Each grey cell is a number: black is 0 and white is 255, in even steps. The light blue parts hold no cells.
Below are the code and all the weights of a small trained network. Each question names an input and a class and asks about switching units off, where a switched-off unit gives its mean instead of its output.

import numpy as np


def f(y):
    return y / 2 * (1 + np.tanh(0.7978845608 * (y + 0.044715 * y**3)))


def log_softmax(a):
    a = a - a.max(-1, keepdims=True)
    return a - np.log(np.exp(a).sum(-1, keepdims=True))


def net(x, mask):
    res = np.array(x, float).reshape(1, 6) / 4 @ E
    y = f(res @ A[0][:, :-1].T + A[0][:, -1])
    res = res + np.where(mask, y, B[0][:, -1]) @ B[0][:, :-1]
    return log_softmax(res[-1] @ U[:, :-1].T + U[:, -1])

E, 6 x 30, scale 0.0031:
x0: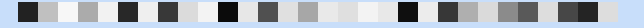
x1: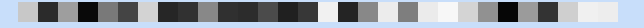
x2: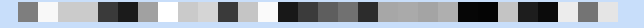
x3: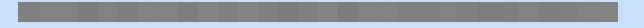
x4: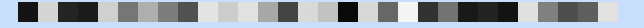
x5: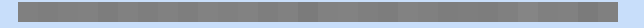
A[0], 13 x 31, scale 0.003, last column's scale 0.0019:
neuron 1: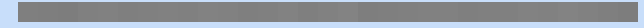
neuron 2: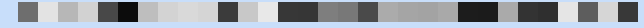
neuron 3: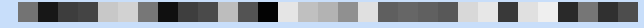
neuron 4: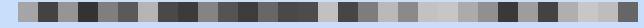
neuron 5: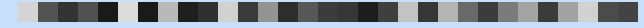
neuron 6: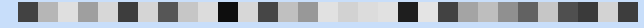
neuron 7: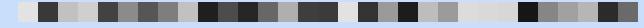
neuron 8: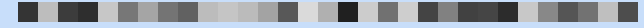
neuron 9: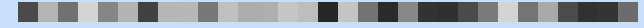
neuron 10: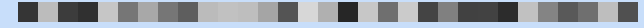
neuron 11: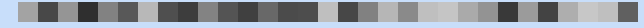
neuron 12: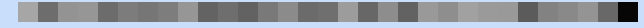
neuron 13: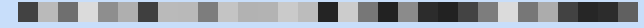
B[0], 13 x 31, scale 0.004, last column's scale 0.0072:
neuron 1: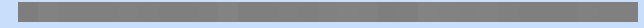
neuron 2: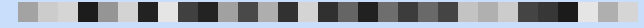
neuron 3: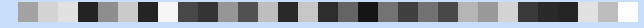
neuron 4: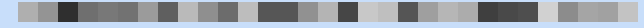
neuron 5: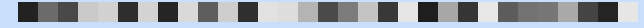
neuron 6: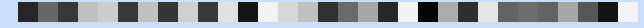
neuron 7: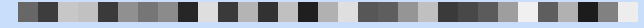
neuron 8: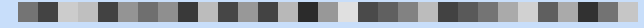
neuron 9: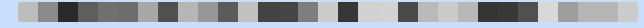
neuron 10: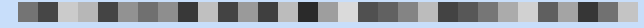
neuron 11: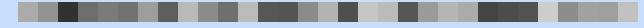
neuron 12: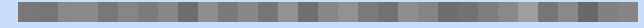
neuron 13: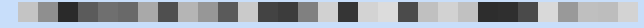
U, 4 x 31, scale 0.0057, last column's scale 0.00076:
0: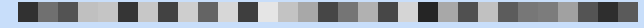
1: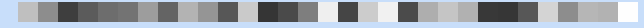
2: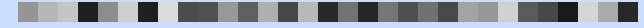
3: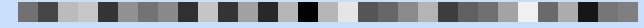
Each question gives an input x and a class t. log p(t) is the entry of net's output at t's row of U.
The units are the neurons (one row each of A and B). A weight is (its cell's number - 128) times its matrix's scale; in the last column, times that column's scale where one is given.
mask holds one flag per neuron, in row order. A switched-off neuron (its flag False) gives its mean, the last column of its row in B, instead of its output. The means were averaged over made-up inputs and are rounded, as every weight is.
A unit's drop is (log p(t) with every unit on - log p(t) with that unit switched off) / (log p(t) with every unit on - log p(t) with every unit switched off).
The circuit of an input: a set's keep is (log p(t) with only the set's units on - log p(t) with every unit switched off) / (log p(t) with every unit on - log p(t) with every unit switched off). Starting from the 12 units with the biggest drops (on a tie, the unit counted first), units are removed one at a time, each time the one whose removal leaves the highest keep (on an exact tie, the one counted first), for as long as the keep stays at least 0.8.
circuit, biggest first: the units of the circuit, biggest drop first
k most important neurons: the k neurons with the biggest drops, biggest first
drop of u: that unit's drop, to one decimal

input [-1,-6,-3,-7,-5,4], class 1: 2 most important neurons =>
[neuron 13; neuron 9]
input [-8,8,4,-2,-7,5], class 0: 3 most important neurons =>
[neuron 5; neuron 13; neuron 9]
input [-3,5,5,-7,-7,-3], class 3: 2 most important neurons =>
[neuron 7; neuron 3]
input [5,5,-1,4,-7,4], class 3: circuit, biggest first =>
[neuron 7]
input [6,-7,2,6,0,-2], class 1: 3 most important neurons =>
[neuron 13; neuron 9; neuron 5]
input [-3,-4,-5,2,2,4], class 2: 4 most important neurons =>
[neuron 3; neuron 6; neuron 4; neuron 11]
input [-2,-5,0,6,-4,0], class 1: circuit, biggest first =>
[neuron 13; neuron 9]
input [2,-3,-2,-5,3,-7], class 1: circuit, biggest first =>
[neuron 5; neuron 2]
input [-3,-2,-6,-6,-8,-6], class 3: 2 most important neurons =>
[neuron 7; neuron 2]
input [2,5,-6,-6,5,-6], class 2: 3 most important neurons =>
[neuron 3; neuron 13; neuron 9]
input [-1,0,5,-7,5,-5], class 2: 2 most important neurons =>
[neuron 2; neuron 7]
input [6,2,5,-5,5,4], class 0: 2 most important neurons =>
[neuron 6; neuron 3]
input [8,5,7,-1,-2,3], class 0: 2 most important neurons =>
[neuron 6; neuron 3]
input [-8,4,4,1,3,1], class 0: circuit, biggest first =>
[neuron 5]
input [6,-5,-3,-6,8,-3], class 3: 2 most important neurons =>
[neuron 8; neuron 10]
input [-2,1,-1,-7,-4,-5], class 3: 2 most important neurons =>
[neuron 6; neuron 7]
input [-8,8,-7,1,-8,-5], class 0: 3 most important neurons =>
[neuron 5; neuron 13; neuron 9]
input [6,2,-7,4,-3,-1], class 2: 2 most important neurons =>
[neuron 3; neuron 5]
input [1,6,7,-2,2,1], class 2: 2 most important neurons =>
[neuron 2; neuron 13]
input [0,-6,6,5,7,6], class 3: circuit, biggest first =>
[neuron 10]
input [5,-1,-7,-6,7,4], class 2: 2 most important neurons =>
[neuron 3; neuron 7]
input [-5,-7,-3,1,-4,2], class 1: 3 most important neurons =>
[neuron 13; neuron 9; neuron 6]
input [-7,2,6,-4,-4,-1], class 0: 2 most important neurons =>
[neuron 5; neuron 3]
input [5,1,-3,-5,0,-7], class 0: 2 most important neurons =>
[neuron 6; neuron 2]
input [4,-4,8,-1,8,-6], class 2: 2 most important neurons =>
[neuron 2; neuron 7]
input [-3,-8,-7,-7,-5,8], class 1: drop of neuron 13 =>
0.6
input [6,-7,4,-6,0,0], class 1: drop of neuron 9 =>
1.2
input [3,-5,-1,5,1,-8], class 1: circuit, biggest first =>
[neuron 13]
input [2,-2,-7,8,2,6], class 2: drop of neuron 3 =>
0.3
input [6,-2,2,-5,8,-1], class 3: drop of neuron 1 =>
0.0
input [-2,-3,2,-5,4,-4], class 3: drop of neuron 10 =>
0.3
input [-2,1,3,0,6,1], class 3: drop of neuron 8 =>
0.1
